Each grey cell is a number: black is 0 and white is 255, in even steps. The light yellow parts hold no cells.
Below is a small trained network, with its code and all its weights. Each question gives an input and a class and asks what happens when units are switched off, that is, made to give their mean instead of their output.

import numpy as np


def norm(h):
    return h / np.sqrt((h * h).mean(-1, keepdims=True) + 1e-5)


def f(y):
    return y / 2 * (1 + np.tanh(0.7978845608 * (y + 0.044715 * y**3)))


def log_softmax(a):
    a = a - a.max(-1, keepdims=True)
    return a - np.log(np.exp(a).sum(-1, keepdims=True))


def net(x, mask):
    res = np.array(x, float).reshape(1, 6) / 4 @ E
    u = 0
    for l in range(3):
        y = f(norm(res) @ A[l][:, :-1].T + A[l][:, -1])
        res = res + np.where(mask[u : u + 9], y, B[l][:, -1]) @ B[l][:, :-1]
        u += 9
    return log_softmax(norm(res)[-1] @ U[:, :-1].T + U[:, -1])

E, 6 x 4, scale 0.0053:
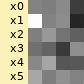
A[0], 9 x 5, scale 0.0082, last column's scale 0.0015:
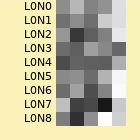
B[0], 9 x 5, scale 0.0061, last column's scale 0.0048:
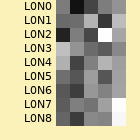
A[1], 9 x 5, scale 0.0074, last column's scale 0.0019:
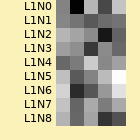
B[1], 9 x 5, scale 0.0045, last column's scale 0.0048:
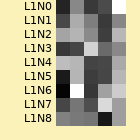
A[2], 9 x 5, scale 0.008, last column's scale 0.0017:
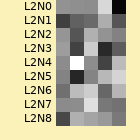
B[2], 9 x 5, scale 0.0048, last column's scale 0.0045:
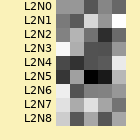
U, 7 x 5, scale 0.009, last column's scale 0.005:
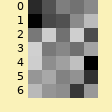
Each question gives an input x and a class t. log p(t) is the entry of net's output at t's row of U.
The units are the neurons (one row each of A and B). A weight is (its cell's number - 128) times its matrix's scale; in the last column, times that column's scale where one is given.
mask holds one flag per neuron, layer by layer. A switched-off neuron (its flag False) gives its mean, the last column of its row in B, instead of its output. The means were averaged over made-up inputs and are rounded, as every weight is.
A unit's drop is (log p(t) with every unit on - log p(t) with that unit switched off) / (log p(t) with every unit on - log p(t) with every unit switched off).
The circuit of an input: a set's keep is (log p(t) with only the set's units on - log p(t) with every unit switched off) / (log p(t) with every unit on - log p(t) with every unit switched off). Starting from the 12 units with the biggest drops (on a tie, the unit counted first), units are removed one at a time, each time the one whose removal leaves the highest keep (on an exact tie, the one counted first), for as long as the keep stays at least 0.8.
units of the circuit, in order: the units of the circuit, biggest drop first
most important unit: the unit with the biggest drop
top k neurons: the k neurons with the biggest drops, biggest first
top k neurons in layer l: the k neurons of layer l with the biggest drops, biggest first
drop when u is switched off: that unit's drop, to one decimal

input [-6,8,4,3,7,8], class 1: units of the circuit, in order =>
(L2N4 L0N7 L1N6)
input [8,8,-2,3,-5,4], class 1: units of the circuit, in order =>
(L0N7 L1N6 L1N7)
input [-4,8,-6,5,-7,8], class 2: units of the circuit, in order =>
(L1N6 L2N4)
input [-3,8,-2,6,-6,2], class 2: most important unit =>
L1N6
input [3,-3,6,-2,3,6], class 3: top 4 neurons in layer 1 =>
(L1N6 L1N5 L1N7 L1N2)
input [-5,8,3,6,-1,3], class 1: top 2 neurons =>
(L1N3 L1N5)
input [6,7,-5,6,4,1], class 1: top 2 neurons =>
(L0N7 L0N2)
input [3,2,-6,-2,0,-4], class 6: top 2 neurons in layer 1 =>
(L1N0 L1N6)
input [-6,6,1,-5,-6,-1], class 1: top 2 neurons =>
(L1N7 L2N4)
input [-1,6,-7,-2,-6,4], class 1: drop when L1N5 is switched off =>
0.1
